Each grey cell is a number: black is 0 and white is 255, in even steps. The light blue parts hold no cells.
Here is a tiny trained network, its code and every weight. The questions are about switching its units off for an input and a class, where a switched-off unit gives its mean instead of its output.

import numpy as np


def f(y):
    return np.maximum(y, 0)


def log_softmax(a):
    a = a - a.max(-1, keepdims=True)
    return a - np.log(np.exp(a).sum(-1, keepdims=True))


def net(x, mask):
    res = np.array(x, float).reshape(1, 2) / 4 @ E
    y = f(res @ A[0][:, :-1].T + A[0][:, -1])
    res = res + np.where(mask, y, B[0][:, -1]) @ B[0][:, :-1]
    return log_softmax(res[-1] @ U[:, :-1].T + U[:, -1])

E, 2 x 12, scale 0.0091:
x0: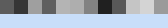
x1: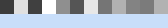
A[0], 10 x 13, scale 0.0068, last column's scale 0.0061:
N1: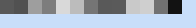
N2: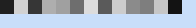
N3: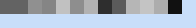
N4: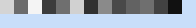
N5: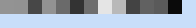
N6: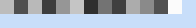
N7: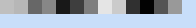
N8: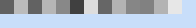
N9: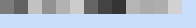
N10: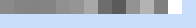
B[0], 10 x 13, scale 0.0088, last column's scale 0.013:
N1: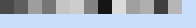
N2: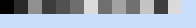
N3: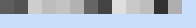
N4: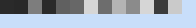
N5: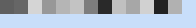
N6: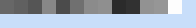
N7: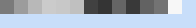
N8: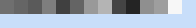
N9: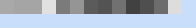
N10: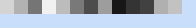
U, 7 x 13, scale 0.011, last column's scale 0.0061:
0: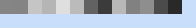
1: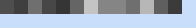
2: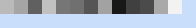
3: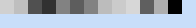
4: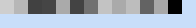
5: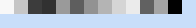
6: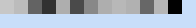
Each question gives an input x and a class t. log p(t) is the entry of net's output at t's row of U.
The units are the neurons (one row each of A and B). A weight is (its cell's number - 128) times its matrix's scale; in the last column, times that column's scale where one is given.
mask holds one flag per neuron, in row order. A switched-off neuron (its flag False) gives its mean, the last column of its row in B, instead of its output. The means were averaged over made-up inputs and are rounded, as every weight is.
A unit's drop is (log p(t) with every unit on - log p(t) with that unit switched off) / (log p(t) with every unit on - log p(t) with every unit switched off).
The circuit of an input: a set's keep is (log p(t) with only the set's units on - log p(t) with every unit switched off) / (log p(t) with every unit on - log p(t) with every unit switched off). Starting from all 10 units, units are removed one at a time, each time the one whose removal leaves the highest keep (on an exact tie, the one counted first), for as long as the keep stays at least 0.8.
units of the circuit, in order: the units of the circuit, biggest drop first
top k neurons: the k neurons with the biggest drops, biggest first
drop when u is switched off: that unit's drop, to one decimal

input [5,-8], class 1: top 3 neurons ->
(N4, N6, N7)
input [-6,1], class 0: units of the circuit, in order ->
(N5)
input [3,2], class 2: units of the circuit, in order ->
(N5, N4)
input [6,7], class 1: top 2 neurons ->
(N2, N8)
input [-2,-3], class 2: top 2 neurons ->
(N2, N1)
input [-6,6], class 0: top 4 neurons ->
(N7, N5, N6, N4)
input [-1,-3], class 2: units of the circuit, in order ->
(N2, N1)
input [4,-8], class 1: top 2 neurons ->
(N4, N6)
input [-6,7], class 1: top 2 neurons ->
(N2, N8)
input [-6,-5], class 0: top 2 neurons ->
(N7, N8)
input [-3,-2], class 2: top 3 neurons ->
(N1, N3, N2)
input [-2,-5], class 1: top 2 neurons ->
(N4, N10)
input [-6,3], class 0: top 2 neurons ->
(N7, N5)
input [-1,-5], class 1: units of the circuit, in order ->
(N4)
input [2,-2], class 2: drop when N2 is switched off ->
0.2
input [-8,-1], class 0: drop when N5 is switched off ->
0.1
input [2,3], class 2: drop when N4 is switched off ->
0.7
